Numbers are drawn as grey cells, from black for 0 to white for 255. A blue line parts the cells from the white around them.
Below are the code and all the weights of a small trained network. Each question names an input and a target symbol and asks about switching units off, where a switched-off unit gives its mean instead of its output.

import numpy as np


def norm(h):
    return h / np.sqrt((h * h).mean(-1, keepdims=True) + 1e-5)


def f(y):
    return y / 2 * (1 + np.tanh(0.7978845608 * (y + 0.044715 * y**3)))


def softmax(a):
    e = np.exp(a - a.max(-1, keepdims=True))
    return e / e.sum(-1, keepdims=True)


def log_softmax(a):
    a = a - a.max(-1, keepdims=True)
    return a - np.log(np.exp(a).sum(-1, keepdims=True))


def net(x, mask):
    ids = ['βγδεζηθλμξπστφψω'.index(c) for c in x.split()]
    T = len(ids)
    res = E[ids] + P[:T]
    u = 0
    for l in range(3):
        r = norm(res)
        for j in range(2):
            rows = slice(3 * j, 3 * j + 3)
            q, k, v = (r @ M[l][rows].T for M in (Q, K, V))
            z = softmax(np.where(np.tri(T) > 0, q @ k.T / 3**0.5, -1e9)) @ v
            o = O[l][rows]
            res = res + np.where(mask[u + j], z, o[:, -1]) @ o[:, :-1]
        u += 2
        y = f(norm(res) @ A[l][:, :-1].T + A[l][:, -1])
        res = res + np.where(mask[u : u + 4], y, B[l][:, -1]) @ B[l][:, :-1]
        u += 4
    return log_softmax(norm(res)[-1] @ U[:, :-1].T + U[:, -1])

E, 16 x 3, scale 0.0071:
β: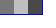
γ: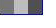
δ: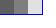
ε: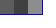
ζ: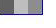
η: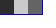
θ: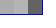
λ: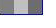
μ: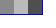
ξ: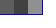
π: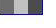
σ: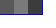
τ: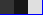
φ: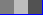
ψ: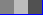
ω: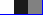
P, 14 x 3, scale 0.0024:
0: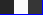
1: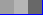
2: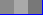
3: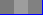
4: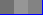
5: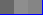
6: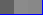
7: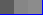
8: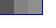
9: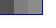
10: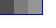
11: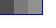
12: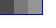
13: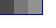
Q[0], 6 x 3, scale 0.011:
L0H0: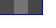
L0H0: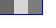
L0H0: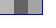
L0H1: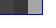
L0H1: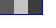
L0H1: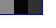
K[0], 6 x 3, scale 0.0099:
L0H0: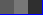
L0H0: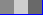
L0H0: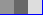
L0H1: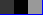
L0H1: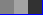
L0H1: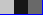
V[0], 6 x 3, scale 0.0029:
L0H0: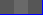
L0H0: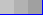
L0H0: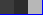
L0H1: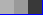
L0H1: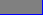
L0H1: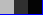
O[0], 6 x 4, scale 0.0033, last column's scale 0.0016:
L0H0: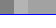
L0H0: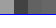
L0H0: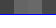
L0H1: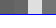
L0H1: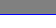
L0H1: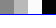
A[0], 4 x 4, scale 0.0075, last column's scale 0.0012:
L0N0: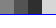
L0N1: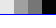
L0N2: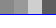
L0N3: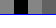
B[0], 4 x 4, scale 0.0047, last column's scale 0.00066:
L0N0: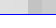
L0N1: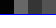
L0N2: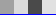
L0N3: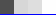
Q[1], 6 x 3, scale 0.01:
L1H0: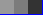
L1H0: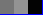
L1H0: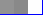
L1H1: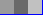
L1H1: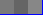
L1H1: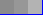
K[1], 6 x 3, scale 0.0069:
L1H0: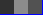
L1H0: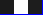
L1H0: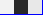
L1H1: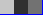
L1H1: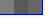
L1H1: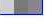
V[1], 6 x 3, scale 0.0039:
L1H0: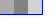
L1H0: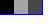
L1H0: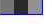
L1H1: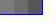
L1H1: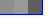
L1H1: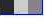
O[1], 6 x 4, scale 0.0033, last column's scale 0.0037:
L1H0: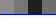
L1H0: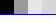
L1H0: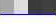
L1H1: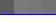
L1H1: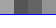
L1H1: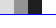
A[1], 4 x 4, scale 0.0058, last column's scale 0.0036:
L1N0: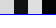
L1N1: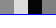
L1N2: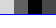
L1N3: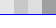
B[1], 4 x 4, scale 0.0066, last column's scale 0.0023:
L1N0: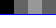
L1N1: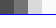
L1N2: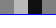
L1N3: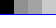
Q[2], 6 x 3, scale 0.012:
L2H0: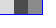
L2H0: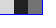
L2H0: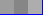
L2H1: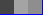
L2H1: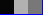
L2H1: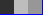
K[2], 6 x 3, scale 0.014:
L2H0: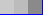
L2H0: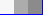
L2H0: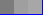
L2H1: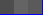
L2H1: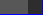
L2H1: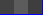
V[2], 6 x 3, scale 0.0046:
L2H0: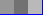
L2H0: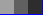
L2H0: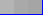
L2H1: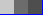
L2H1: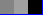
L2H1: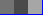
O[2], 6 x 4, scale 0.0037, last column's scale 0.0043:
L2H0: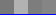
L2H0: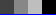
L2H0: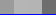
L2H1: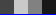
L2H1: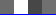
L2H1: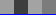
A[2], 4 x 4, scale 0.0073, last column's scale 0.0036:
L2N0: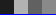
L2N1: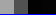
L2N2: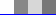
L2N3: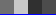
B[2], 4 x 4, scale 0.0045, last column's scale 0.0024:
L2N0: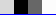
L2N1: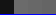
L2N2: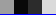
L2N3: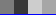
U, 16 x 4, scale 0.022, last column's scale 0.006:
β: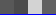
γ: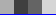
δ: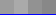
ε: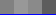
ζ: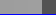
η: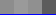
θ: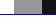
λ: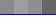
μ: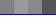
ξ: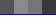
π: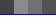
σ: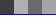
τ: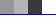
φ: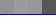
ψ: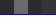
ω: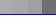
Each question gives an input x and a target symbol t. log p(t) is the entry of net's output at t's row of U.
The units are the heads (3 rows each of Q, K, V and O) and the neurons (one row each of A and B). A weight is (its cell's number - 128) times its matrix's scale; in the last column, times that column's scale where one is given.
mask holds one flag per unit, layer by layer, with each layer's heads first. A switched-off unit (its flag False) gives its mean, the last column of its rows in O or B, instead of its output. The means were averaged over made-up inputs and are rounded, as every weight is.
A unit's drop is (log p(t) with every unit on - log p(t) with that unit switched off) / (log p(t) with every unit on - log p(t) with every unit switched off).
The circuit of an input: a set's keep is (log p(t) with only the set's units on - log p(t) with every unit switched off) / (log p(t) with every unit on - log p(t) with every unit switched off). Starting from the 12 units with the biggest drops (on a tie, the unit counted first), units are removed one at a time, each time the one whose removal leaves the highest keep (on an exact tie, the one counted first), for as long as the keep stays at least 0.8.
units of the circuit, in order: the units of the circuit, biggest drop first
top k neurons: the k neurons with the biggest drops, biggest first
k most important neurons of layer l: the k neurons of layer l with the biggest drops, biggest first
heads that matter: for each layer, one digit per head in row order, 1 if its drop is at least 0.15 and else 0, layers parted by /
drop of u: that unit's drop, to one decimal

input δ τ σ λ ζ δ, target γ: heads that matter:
11 / 00 / 00
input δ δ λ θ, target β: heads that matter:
00 / 10 / 00
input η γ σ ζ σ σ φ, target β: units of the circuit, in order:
[L1N1]
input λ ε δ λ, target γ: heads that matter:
01 / 10 / 11
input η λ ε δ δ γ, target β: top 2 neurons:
[L1N1, L0N3]
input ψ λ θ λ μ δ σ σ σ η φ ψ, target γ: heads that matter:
01 / 10 / 11
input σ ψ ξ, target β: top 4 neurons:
[L0N3, L1N3, L0N0, L2N0]
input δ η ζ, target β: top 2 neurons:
[L1N2, L2N0]
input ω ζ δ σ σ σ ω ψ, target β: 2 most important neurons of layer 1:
[L1N0, L1N3]
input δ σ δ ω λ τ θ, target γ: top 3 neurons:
[L2N0, L0N1, L1N2]
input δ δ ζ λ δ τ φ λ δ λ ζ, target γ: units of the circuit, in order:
[L0N3, L0N0, L1N3]
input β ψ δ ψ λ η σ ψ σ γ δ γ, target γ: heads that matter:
01 / 10 / 11
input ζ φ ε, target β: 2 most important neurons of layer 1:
[L1N3, L1N1]
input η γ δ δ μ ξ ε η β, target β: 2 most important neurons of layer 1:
[L1N1, L1N2]
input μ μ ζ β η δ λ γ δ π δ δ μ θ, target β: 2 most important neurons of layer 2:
[L2N0, L2N2]
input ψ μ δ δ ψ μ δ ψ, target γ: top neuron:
[L0N1]
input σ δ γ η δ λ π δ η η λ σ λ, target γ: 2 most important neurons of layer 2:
[L2N2, L2N3]
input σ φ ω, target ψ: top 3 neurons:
[L0N1, L1N2, L1N0]
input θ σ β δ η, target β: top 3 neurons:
[L1N2, L2N2, L0N1]
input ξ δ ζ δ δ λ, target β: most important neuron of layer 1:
[L1N1]
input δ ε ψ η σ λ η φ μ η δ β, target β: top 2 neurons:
[L1N1, L2N0]
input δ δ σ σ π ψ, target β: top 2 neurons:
[L1N1, L2N0]
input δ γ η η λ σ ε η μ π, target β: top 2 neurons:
[L0N3, L1N1]
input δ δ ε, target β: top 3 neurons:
[L0N3, L1N3, L0N0]
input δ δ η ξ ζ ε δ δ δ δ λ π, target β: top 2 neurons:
[L1N1, L0N3]
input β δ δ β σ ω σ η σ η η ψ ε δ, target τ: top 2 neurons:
[L0N3, L1N2]
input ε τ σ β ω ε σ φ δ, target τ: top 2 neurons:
[L1N2, L0N3]
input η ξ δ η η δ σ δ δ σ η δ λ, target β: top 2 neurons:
[L1N2, L2N0]
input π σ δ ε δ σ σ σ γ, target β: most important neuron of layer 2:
[L2N0]
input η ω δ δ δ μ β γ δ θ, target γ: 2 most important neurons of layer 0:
[L0N1, L0N0]
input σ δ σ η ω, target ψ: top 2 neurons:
[L1N2, L0N1]
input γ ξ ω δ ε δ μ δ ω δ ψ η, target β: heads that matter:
00 / 01 / 00
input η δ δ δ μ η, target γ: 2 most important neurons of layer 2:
[L2N0, L2N3]
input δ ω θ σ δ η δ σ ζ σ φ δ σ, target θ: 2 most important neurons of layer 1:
[L1N2, L1N3]
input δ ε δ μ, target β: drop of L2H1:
0.0
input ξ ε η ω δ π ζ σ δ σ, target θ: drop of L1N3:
0.2
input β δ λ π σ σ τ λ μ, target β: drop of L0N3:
-0.1
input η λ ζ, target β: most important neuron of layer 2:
[L2N2]
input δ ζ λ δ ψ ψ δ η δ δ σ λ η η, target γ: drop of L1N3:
0.2
